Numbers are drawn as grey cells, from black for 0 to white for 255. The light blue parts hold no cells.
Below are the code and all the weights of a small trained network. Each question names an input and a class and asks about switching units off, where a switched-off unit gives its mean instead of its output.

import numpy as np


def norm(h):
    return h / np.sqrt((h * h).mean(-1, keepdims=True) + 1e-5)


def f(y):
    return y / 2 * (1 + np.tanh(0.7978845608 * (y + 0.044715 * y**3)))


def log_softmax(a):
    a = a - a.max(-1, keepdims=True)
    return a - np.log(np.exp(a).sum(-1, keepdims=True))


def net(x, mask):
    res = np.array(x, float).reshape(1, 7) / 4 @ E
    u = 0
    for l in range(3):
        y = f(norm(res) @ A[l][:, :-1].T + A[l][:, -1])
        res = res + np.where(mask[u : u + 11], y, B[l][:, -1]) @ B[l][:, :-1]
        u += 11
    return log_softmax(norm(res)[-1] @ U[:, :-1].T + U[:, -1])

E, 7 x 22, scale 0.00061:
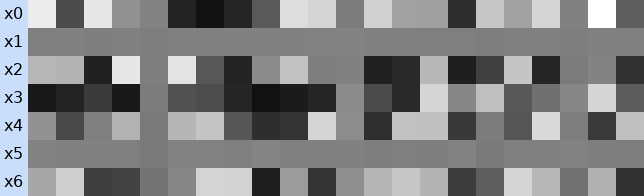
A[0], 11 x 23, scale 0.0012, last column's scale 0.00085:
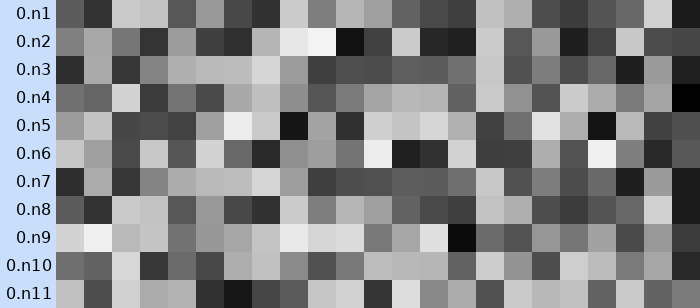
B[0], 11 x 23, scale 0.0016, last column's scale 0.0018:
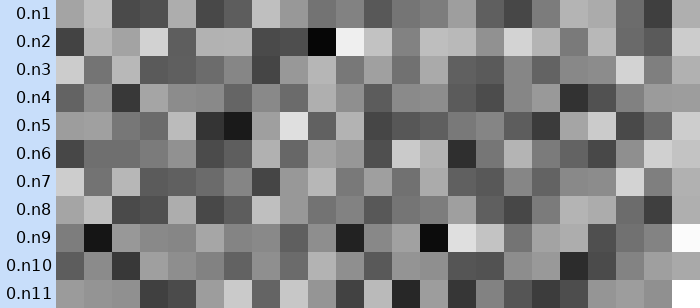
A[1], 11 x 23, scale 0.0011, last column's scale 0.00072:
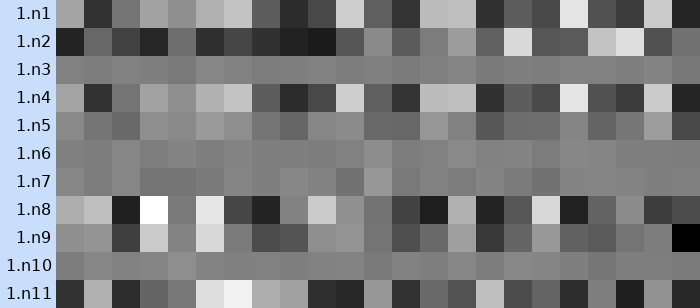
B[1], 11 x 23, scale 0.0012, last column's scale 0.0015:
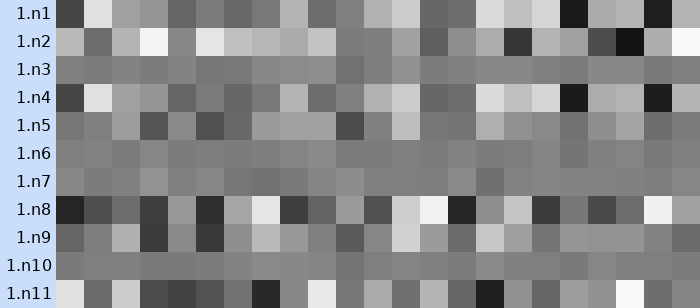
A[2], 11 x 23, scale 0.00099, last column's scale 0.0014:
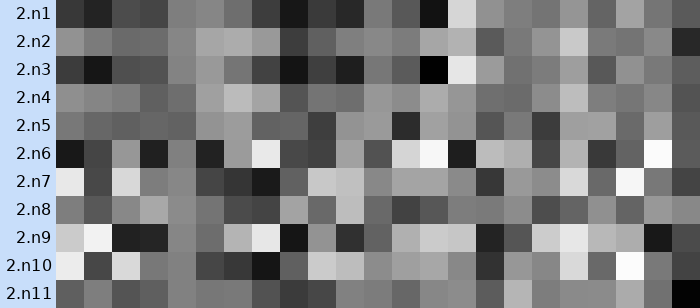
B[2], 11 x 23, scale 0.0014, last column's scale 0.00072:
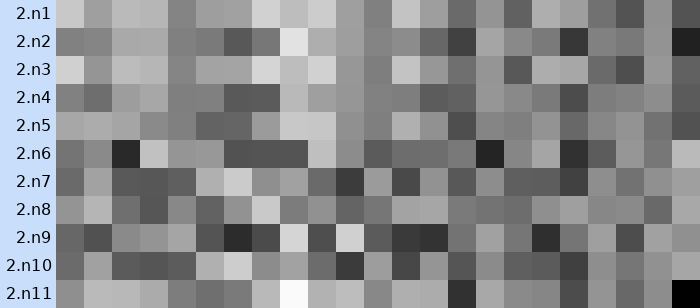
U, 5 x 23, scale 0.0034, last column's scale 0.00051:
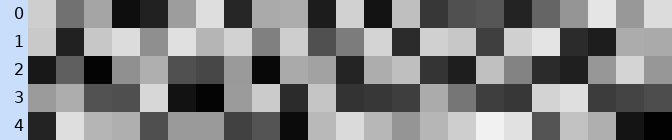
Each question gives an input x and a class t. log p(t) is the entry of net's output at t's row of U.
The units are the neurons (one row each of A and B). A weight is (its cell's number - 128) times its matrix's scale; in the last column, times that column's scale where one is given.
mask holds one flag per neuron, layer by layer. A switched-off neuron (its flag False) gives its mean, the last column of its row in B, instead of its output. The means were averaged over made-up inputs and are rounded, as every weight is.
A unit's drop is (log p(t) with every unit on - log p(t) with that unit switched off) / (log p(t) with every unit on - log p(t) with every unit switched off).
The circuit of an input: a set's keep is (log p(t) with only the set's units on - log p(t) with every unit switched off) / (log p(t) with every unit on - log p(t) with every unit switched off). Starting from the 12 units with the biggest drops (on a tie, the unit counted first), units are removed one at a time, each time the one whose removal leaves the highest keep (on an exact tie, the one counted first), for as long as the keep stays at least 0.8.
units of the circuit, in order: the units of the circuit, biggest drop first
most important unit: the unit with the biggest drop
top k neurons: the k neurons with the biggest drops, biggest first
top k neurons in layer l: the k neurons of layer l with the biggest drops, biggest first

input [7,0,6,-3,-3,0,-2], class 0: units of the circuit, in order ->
[0.n11]
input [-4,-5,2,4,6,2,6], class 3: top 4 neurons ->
[0.n5; 0.n2; 2.n9; 0.n9]
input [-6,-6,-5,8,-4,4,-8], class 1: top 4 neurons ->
[1.n2; 0.n11; 0.n5; 2.n3]
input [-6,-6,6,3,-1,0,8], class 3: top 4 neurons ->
[0.n5; 0.n11; 2.n9; 0.n10]
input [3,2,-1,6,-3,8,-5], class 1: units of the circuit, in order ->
[1.n2; 2.n3]
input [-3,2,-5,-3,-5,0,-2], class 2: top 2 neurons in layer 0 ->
[0.n10; 0.n4]
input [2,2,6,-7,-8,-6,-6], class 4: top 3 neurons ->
[0.n2; 1.n2; 0.n5]
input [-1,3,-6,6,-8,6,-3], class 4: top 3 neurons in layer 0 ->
[0.n2; 0.n9; 0.n6]
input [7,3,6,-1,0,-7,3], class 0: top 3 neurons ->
[0.n11; 0.n10; 0.n4]
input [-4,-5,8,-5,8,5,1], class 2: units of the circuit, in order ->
[0.n6; 1.n8]
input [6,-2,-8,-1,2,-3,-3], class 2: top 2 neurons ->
[0.n10; 2.n6]
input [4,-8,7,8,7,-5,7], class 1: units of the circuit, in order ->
[1.n2; 2.n3; 2.n1]
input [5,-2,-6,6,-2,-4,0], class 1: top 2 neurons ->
[1.n2; 0.n6]
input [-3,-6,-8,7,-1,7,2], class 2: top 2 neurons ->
[0.n9; 0.n10]
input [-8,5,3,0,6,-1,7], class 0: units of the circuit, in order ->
[1.n11]
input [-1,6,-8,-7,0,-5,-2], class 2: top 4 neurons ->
[0.n10; 0.n4; 1.n2; 2.n6]
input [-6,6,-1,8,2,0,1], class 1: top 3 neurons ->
[0.n11; 1.n2; 2.n3]
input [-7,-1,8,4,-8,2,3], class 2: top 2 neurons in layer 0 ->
[0.n6; 0.n11]
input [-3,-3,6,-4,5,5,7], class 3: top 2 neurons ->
[0.n5; 2.n9]
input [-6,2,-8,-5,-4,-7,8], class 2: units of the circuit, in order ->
[0.n10; 2.n6; 0.n4]
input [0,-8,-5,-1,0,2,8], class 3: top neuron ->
[0.n5]
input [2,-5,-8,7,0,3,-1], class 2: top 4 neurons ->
[0.n9; 0.n10; 2.n6; 0.n4]
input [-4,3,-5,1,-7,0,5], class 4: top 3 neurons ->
[0.n2; 0.n6; 0.n11]
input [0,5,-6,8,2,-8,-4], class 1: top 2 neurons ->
[1.n2; 0.n6]
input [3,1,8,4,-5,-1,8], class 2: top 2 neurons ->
[0.n6; 1.n8]
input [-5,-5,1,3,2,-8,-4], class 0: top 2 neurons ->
[0.n5; 0.n9]
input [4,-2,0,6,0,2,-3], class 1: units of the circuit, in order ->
[1.n2]
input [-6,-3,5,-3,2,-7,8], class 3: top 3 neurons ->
[0.n5; 0.n11; 2.n9]
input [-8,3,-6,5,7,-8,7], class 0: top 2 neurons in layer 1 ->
[1.n11; 1.n8]
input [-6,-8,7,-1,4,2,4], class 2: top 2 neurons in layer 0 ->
[0.n6; 0.n11]
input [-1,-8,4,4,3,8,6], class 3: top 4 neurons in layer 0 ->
[0.n5; 0.n9; 0.n10; 0.n4]
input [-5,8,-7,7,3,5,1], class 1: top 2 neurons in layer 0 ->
[0.n11; 0.n6]
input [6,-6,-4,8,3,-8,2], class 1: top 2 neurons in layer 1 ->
[1.n2; 1.n11]
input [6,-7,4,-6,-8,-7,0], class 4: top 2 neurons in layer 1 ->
[1.n2; 1.n11]
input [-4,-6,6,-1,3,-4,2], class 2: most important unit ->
0.n11
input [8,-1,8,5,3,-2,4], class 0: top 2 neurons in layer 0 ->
[0.n11; 0.n10]
